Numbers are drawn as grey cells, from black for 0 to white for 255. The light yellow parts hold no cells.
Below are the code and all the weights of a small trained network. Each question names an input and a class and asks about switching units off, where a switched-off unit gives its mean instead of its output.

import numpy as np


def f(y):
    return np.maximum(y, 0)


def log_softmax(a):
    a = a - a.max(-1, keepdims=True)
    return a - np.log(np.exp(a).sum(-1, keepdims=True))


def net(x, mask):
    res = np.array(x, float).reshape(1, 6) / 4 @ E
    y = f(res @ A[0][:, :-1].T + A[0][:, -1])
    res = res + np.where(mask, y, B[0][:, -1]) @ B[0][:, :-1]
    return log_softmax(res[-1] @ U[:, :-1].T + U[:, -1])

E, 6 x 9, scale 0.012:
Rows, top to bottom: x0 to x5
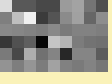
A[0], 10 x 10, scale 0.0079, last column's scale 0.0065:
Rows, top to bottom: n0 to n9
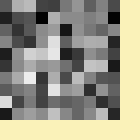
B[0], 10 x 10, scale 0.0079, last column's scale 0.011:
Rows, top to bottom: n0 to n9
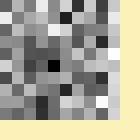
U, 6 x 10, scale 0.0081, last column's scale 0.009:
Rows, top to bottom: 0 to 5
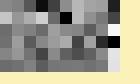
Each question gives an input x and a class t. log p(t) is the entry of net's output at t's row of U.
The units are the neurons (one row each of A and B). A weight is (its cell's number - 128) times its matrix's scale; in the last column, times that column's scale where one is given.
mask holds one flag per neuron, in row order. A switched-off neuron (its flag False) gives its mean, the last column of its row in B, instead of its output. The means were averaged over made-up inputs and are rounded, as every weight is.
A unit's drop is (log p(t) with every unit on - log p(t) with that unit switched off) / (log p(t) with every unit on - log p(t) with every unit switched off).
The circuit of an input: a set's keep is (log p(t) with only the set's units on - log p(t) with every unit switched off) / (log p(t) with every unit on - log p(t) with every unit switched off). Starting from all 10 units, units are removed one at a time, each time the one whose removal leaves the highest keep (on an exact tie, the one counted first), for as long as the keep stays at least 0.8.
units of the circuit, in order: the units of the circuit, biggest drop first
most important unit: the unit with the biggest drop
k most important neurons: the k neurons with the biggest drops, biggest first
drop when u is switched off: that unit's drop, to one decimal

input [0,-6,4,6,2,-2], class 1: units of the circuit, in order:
(n1)
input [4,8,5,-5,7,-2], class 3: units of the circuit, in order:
(n0; n6)
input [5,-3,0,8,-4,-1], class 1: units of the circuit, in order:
(n1; n7)
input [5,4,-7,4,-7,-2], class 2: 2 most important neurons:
(n5; n4)
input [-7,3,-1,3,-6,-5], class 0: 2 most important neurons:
(n5; n9)
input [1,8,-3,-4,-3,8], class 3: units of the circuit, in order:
(n0; n6)
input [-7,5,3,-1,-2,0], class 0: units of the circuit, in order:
(n5; n4)
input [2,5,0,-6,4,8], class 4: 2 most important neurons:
(n1; n6)
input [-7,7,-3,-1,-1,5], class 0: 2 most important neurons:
(n4; n5)
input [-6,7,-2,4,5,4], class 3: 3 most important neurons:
(n6; n0; n8)
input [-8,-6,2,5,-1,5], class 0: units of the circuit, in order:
(n4; n5)
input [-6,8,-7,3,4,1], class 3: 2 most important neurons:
(n0; n6)
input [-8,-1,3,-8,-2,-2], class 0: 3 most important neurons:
(n4; n1; n5)
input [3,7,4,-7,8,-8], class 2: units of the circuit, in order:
(n1; n6)
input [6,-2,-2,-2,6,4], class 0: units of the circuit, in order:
(n8)
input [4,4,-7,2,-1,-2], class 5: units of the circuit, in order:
(n4; n5)
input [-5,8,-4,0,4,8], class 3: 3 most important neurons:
(n6; n0; n8)
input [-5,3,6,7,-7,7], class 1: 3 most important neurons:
(n1; n7; n8)
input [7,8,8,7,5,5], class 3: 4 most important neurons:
(n6; n0; n4; n5)
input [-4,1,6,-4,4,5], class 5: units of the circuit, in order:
(n1)
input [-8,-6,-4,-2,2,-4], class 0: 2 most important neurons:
(n4; n5)
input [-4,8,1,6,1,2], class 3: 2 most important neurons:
(n6; n0)
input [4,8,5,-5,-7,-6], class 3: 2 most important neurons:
(n0; n1)
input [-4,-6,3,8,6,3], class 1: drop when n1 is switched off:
1.1
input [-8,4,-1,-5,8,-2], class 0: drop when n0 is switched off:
0.0
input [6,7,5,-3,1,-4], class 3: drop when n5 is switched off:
0.1
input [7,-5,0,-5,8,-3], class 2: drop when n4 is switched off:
0.2
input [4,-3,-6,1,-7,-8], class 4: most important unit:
n4
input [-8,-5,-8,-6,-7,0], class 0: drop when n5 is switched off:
0.2
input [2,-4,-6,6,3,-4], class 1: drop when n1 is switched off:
0.8
